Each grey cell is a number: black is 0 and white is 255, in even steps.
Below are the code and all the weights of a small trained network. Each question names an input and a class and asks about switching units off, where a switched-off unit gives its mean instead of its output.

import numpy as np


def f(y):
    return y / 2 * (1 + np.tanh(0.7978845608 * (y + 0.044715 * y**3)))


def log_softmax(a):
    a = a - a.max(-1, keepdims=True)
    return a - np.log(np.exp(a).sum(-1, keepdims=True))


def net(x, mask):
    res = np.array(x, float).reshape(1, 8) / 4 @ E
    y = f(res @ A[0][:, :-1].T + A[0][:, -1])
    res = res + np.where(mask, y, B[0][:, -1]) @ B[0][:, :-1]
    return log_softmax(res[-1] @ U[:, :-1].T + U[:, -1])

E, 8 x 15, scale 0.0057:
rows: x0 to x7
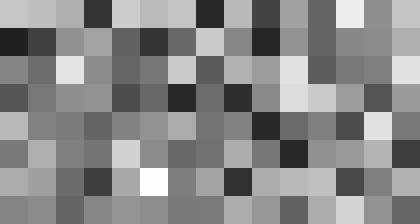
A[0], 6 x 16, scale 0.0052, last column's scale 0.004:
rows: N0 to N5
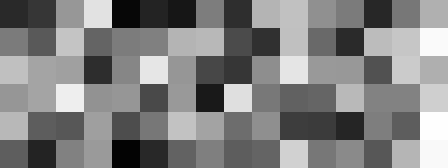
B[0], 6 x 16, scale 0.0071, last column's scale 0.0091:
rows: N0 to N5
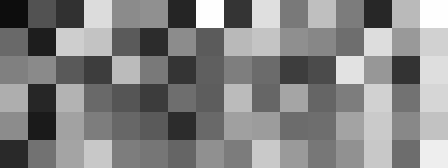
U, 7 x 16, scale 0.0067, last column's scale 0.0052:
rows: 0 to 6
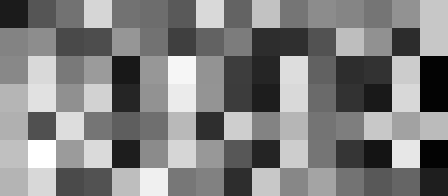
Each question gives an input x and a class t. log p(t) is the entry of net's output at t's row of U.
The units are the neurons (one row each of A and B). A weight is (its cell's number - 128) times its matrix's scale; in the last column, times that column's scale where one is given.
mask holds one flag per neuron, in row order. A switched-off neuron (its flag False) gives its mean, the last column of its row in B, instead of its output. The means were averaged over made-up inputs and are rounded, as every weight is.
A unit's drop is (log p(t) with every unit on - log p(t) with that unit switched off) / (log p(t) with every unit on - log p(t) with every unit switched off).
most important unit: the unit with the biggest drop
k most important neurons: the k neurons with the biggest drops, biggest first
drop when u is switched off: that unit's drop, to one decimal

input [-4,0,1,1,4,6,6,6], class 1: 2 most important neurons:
N0; N5
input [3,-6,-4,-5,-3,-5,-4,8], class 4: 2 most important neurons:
N2; N0
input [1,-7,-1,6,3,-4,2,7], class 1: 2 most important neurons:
N2; N0
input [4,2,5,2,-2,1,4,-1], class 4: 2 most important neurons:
N0; N1
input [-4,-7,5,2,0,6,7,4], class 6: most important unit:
N3
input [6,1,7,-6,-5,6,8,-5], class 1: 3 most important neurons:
N2; N5; N4
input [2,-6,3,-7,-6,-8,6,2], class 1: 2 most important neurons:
N2; N0
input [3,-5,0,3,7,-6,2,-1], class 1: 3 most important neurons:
N2; N3; N5
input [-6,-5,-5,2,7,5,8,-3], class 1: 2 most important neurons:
N0; N4
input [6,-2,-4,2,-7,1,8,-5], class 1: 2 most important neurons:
N2; N0
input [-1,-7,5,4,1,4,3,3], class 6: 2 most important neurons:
N4; N1
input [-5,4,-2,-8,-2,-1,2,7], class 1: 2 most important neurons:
N0; N5
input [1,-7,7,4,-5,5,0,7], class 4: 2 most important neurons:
N3; N0
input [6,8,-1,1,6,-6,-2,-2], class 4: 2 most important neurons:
N0; N1
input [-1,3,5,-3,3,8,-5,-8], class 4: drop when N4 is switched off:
0.0
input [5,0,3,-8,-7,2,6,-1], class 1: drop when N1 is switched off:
0.1
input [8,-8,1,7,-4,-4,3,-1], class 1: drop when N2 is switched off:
0.8
